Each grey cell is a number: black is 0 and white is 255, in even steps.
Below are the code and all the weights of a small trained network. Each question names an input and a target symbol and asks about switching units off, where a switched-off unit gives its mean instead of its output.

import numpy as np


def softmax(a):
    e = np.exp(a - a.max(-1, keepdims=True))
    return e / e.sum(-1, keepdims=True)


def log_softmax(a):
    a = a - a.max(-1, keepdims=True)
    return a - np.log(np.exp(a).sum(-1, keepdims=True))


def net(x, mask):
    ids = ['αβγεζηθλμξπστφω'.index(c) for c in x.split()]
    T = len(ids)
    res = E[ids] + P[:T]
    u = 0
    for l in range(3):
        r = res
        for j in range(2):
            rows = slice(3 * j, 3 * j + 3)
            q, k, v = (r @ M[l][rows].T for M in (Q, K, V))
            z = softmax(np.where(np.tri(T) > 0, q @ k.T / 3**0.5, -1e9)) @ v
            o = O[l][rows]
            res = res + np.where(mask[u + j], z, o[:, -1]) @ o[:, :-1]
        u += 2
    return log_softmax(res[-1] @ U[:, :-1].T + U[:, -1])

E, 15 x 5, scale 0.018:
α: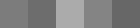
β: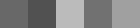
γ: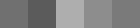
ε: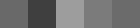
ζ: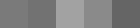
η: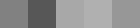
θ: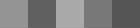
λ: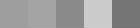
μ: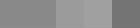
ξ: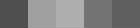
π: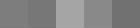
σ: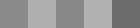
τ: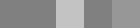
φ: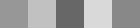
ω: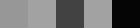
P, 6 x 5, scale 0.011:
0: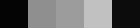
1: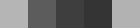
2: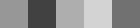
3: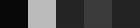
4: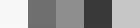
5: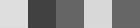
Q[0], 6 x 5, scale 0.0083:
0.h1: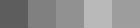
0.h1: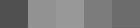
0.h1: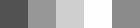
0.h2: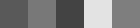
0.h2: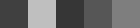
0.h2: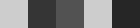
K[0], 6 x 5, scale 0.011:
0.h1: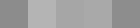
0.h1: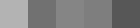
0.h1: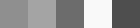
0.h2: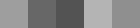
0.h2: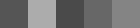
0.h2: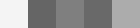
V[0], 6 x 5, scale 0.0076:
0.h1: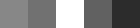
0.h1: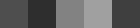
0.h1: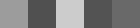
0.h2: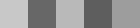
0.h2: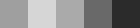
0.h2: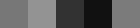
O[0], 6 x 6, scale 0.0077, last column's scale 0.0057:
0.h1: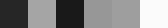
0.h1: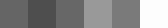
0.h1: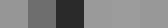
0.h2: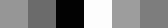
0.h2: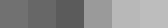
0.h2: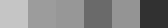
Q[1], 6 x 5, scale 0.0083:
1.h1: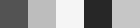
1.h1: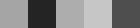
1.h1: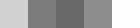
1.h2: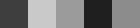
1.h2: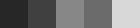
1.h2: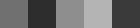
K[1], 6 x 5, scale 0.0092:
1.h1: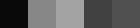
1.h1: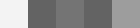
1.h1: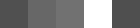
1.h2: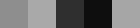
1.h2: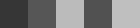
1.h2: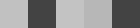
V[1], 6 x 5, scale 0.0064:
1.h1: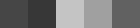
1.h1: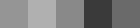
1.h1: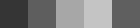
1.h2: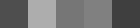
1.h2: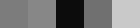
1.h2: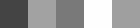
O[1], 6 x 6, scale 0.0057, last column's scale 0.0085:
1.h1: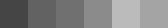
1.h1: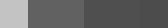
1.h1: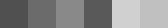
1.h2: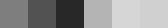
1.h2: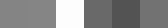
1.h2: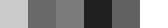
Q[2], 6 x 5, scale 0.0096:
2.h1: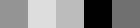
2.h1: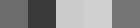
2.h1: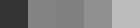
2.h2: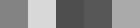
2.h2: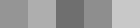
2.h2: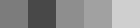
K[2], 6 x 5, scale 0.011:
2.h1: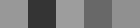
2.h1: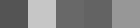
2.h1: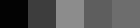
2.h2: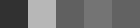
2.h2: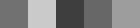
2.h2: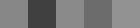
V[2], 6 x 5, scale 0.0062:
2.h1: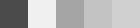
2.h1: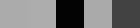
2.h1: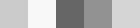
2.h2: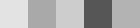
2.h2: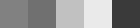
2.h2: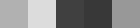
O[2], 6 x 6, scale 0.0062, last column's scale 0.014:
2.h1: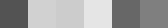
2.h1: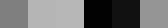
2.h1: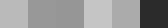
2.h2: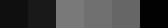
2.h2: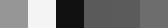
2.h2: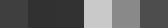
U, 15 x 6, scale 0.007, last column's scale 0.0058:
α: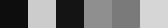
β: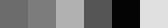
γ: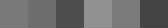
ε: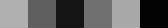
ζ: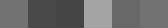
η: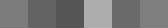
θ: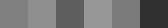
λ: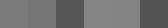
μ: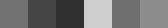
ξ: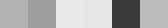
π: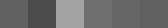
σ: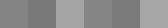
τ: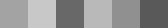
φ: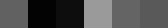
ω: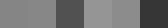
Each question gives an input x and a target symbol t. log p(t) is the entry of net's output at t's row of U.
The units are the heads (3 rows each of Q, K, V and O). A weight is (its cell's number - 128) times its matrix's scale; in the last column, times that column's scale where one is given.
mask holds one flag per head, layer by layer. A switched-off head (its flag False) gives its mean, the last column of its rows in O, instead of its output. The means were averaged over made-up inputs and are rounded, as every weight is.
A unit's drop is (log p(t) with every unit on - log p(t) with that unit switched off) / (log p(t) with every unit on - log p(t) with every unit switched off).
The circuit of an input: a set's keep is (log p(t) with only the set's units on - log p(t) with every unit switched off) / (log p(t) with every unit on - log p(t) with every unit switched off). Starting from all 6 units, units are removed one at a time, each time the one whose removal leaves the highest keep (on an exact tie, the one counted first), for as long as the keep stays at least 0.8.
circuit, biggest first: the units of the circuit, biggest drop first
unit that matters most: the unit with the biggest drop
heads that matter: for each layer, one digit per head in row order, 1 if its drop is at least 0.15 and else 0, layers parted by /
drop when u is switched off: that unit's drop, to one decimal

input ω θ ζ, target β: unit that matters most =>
1.h2
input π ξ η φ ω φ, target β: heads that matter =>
11 / 10 / 11
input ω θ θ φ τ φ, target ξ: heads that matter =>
10 / 01 / 10
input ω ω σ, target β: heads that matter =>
00 / 11 / 10
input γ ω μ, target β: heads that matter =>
01 / 11 / 10
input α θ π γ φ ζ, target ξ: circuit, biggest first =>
[2.h1, 1.h1]
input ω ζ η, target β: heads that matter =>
00 / 01 / 11
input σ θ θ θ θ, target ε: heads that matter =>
11 / 11 / 10
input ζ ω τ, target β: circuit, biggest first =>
[1.h2, 1.h1, 0.h2, 2.h1]
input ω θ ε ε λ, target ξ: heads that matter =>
01 / 11 / 11
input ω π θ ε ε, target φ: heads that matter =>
11 / 10 / 01
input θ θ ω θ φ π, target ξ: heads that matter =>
00 / 11 / 10
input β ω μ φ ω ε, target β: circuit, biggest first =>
[1.h1, 2.h2, 2.h1]
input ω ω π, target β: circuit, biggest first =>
[2.h1]
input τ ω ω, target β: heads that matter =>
00 / 10 / 10
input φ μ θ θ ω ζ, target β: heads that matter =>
01 / 10 / 10
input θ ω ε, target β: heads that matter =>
01 / 11 / 10
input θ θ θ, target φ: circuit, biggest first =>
[0.h1, 2.h2]
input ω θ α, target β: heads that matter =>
00 / 01 / 10
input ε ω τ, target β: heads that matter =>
11 / 11 / 10
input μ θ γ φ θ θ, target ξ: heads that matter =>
10 / 01 / 10
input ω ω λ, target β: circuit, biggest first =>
[2.h1]
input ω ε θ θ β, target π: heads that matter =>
00 / 11 / 01
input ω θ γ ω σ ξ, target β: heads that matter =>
00 / 10 / 10
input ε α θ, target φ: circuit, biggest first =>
[2.h1, 0.h2]
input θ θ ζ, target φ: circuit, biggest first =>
[2.h2, 0.h1]
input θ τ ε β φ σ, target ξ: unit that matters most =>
2.h1
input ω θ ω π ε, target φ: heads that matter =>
11 / 00 / 01
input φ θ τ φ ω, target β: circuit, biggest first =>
[2.h1, 1.h1]
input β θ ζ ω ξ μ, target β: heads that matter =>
00 / 00 / 10
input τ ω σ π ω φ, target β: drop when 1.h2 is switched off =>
0.0
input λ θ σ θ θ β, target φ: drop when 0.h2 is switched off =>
0.6
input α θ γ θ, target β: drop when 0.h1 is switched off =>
0.4
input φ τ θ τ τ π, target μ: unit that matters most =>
0.h2
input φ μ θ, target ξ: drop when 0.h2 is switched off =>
-0.1
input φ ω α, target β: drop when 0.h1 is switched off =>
0.0
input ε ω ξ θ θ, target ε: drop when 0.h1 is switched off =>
0.2
